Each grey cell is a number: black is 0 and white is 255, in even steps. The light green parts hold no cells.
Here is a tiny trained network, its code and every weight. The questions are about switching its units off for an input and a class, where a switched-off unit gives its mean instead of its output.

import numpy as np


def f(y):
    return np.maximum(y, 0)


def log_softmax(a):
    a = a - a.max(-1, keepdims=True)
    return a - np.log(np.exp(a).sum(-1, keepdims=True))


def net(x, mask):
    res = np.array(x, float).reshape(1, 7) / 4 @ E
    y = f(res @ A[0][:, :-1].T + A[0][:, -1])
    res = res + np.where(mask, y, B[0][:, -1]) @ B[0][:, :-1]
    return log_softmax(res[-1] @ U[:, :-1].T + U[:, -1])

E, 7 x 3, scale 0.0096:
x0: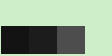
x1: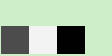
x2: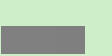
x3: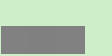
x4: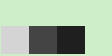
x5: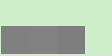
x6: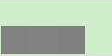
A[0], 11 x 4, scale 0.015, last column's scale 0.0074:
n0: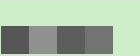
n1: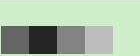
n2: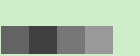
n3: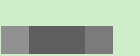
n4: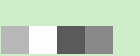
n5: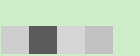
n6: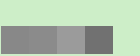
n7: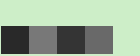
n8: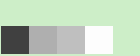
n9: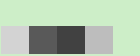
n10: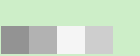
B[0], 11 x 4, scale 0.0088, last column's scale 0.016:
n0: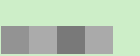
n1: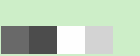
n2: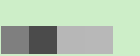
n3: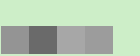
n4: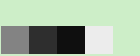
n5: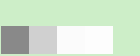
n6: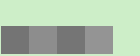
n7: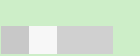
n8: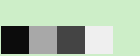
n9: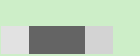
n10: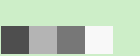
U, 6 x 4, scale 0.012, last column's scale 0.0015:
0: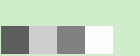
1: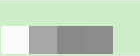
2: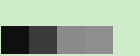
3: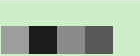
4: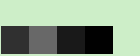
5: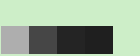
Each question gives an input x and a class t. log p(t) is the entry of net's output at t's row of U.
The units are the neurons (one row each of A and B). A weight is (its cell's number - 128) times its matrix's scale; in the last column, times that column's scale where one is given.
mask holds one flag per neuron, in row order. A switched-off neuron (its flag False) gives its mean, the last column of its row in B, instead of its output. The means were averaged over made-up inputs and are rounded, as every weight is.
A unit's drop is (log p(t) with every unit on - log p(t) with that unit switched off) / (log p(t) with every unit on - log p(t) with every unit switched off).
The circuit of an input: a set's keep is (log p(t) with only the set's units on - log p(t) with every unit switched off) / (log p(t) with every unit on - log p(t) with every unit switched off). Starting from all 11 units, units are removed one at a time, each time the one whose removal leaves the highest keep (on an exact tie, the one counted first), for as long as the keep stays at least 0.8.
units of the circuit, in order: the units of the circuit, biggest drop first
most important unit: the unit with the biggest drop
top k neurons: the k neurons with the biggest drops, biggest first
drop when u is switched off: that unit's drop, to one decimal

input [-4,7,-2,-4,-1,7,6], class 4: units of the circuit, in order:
[n4]
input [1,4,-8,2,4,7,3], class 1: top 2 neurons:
[n7, n8]
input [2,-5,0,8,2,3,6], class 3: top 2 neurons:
[n7, n8]
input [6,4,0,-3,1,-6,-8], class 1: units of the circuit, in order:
[n7, n8]
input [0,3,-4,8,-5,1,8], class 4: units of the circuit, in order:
[n5, n8]
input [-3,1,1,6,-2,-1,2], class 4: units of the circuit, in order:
[n7, n5, n1]
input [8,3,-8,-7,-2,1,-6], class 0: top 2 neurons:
[n7, n9]
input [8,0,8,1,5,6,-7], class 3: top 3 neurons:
[n1, n5, n2]
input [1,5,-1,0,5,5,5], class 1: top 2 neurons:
[n7, n8]
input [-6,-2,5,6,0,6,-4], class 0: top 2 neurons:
[n10, n7]
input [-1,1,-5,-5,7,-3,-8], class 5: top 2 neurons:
[n5, n7]
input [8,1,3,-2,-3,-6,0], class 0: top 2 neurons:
[n7, n4]
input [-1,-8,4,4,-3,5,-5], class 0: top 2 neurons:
[n5, n4]
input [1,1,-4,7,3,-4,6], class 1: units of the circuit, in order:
[n8]
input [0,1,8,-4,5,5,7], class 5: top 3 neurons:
[n5, n7, n1]
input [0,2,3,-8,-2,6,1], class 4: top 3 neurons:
[n5, n1, n7]
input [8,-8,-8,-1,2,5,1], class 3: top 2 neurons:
[n8, n10]
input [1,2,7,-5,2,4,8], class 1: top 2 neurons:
[n8, n4]
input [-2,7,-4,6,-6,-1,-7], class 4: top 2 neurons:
[n4, n5]
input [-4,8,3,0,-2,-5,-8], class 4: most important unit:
n4
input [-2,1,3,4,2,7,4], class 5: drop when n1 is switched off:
0.1
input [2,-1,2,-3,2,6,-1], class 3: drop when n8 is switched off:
0.3
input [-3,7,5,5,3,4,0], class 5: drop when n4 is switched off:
0.4
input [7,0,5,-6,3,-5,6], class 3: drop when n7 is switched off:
-0.1
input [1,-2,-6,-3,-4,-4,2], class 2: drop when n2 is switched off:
-0.1
